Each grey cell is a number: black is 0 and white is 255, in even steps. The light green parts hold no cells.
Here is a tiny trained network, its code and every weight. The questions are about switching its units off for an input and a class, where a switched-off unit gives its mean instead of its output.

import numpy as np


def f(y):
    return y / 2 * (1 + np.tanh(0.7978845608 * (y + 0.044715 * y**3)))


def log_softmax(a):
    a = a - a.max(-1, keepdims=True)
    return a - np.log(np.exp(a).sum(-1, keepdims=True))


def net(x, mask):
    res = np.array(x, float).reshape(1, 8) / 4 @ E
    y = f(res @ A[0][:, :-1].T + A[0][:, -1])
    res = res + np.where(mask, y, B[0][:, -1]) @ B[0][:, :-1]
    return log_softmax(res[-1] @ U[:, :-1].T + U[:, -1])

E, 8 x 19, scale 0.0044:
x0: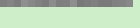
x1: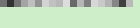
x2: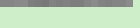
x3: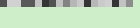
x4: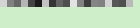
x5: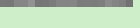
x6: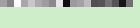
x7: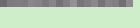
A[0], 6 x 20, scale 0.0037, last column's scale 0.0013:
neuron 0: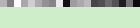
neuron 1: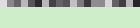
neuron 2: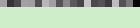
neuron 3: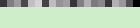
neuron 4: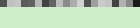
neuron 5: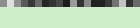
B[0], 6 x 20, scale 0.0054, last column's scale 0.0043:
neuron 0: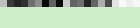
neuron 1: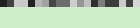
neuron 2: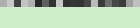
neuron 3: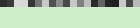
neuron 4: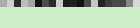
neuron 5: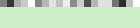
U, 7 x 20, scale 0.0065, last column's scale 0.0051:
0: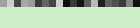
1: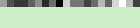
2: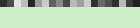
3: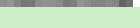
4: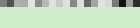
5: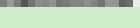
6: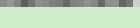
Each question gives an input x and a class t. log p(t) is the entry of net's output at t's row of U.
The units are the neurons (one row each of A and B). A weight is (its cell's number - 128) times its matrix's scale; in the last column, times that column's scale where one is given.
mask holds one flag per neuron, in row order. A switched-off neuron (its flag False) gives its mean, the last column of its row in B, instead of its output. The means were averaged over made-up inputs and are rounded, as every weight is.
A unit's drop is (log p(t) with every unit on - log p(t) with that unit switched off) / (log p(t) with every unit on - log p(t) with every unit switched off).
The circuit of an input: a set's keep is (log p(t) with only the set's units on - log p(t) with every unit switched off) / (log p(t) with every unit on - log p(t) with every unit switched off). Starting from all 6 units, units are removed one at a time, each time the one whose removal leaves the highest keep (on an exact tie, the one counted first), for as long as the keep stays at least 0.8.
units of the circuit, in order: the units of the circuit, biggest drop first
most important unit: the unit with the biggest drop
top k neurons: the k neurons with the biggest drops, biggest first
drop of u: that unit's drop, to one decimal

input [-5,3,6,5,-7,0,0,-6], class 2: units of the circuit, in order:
(neuron 3)
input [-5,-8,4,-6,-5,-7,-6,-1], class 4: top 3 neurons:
(neuron 5; neuron 0; neuron 4)
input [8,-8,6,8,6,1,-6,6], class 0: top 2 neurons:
(neuron 4; neuron 0)
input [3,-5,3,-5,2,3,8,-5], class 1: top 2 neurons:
(neuron 0; neuron 4)
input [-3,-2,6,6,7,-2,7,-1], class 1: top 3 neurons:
(neuron 0; neuron 2; neuron 3)
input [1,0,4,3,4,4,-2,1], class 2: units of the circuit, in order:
(neuron 0; neuron 1)
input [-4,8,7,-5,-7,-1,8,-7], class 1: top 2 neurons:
(neuron 0; neuron 5)
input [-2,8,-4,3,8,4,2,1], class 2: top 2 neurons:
(neuron 1; neuron 5)
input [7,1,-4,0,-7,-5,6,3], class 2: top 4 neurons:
(neuron 3; neuron 5; neuron 4; neuron 2)
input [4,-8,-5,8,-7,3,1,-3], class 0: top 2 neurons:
(neuron 4; neuron 1)
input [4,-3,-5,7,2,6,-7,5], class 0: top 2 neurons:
(neuron 4; neuron 0)
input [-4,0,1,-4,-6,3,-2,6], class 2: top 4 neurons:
(neuron 3; neuron 0; neuron 4; neuron 5)
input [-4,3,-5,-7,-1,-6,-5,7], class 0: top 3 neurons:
(neuron 2; neuron 0; neuron 5)
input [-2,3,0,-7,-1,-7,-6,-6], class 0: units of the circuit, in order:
(neuron 2)
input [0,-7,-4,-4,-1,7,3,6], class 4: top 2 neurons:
(neuron 5; neuron 4)
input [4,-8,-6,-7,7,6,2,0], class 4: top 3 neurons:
(neuron 5; neuron 4; neuron 3)
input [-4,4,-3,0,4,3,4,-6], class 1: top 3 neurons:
(neuron 0; neuron 5; neuron 3)
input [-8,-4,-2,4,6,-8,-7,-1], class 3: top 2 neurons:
(neuron 0; neuron 5)
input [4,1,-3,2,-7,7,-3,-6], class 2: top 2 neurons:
(neuron 3; neuron 0)
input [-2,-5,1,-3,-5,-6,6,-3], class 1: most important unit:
neuron 0
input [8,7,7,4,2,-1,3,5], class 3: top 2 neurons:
(neuron 5; neuron 4)
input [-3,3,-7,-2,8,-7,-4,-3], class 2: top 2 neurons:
(neuron 1; neuron 0)
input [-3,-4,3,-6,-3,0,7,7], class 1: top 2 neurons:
(neuron 0; neuron 4)
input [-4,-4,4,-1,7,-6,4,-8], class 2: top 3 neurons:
(neuron 1; neuron 4; neuron 2)
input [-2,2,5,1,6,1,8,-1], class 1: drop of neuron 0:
0.9
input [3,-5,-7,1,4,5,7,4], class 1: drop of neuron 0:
0.9
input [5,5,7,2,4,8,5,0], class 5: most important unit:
neuron 5
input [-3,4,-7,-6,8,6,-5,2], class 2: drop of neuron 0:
0.2
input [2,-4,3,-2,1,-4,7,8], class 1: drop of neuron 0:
0.8
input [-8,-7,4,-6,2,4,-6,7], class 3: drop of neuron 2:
0.0
